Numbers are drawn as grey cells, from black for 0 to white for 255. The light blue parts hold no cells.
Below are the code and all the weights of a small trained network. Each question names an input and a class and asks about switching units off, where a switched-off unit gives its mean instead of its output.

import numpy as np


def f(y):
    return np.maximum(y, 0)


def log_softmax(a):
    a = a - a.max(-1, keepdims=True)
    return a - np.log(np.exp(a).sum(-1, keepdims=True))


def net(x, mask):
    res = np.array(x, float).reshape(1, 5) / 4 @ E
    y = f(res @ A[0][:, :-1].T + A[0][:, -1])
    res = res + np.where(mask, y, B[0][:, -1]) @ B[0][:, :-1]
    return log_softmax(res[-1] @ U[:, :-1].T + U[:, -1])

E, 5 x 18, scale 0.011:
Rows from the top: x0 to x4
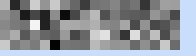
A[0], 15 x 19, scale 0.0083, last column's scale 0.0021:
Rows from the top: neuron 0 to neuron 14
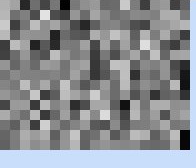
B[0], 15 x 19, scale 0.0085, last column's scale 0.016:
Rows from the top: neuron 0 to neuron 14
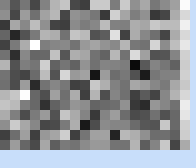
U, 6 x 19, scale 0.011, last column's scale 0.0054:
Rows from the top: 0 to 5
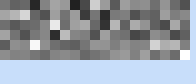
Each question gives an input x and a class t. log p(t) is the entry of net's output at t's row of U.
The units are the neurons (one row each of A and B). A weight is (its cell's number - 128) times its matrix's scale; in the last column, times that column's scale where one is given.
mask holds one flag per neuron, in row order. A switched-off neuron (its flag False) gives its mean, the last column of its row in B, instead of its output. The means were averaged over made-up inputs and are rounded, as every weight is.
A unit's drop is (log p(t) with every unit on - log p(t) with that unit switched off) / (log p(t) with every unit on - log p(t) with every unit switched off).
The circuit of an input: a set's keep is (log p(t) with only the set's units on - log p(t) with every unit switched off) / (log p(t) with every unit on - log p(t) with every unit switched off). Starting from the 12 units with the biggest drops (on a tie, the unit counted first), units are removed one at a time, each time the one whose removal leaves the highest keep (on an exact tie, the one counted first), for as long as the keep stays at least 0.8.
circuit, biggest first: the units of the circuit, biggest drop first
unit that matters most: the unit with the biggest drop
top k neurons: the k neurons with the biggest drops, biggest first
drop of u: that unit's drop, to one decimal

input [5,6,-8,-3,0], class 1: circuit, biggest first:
[neuron 12]
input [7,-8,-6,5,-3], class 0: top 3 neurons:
[neuron 13; neuron 8; neuron 4]
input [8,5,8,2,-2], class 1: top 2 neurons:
[neuron 9; neuron 4]
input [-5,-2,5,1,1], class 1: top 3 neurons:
[neuron 9; neuron 2; neuron 0]
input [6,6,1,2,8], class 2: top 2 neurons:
[neuron 3; neuron 1]
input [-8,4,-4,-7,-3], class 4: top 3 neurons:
[neuron 4; neuron 11; neuron 10]
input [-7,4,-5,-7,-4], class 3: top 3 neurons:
[neuron 7; neuron 2; neuron 6]
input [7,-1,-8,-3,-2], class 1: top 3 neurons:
[neuron 12; neuron 4; neuron 10]
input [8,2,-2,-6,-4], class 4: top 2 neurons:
[neuron 2; neuron 11]
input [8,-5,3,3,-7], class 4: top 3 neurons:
[neuron 2; neuron 3; neuron 1]
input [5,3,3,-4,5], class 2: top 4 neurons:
[neuron 3; neuron 4; neuron 12; neuron 10]
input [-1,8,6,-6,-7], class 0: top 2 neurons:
[neuron 0; neuron 3]
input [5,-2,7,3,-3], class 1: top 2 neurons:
[neuron 9; neuron 4]
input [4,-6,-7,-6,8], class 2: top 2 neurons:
[neuron 1; neuron 3]
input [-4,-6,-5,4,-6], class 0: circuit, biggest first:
[neuron 13]
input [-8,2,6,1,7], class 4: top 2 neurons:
[neuron 4; neuron 5]
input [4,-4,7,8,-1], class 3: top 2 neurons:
[neuron 11; neuron 1]
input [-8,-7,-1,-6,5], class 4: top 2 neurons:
[neuron 4; neuron 0]
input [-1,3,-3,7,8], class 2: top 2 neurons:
[neuron 1; neuron 3]
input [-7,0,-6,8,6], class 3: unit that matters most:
neuron 10
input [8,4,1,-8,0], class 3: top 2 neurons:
[neuron 7; neuron 4]
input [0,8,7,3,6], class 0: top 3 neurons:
[neuron 0; neuron 10; neuron 12]
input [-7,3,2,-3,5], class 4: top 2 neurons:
[neuron 4; neuron 5]
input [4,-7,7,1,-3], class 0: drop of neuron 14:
0.2
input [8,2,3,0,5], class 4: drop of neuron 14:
0.0
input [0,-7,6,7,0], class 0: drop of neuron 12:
0.1
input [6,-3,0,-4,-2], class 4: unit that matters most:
neuron 2
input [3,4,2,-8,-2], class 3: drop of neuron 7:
0.1
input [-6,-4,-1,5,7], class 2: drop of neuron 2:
0.2
